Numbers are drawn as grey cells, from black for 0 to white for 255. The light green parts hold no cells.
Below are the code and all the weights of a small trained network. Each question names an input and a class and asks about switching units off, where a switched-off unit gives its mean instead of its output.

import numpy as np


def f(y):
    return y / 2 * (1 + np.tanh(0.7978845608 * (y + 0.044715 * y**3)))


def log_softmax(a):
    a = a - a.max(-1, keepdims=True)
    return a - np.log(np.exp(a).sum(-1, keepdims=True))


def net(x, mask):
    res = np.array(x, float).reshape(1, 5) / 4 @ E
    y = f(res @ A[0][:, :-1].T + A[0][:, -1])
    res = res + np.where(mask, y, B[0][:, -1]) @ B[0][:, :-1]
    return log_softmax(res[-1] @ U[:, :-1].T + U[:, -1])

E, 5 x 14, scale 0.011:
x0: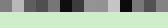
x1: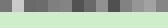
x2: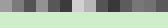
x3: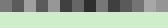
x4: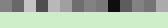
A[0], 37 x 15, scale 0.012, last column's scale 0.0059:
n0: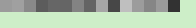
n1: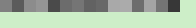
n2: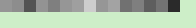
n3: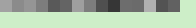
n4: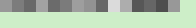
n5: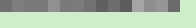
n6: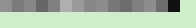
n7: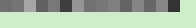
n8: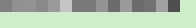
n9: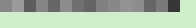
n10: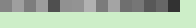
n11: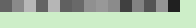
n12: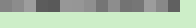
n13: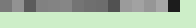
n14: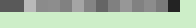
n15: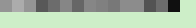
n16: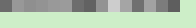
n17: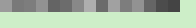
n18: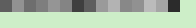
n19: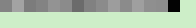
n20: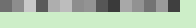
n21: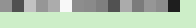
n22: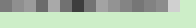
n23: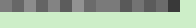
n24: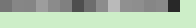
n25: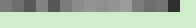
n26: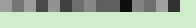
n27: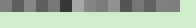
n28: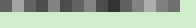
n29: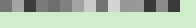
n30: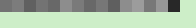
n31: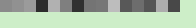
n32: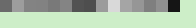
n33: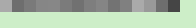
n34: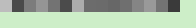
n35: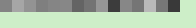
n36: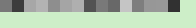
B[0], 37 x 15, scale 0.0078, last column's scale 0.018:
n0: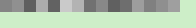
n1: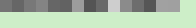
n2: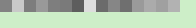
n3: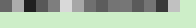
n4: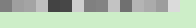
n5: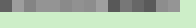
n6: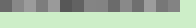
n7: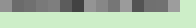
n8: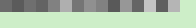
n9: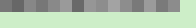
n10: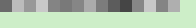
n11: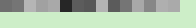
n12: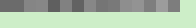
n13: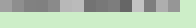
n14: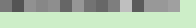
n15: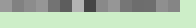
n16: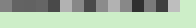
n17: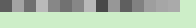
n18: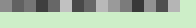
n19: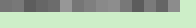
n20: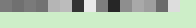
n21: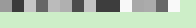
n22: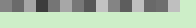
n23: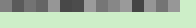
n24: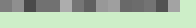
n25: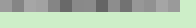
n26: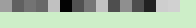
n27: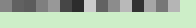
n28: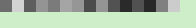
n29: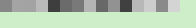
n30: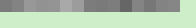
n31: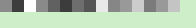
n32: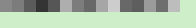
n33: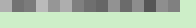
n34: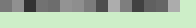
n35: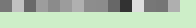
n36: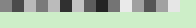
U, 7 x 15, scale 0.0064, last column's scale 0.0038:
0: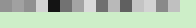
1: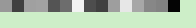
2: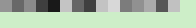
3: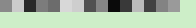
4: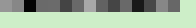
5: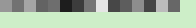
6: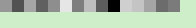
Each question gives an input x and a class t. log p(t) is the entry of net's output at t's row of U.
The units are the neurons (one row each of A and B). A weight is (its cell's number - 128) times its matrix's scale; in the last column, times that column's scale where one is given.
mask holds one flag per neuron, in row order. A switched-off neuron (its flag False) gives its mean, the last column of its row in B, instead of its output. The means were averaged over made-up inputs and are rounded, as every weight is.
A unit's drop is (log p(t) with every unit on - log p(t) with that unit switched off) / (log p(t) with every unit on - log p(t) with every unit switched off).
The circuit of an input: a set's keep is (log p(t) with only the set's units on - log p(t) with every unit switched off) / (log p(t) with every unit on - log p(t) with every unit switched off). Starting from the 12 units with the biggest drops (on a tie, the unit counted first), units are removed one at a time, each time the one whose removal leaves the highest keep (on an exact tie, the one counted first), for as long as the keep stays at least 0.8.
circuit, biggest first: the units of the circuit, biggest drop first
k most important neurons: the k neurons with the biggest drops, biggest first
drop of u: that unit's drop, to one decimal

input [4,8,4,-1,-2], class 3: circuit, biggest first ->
n28
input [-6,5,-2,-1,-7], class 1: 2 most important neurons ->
n36, n22
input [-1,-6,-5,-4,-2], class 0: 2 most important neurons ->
n4, n29
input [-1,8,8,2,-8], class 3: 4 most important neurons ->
n3, n28, n31, n21
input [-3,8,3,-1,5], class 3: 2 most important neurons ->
n28, n35
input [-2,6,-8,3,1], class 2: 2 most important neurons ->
n18, n32
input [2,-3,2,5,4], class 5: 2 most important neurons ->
n26, n11
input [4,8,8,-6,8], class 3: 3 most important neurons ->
n28, n3, n35
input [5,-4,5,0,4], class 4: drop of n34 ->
0.1
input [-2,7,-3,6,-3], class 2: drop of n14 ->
-0.1
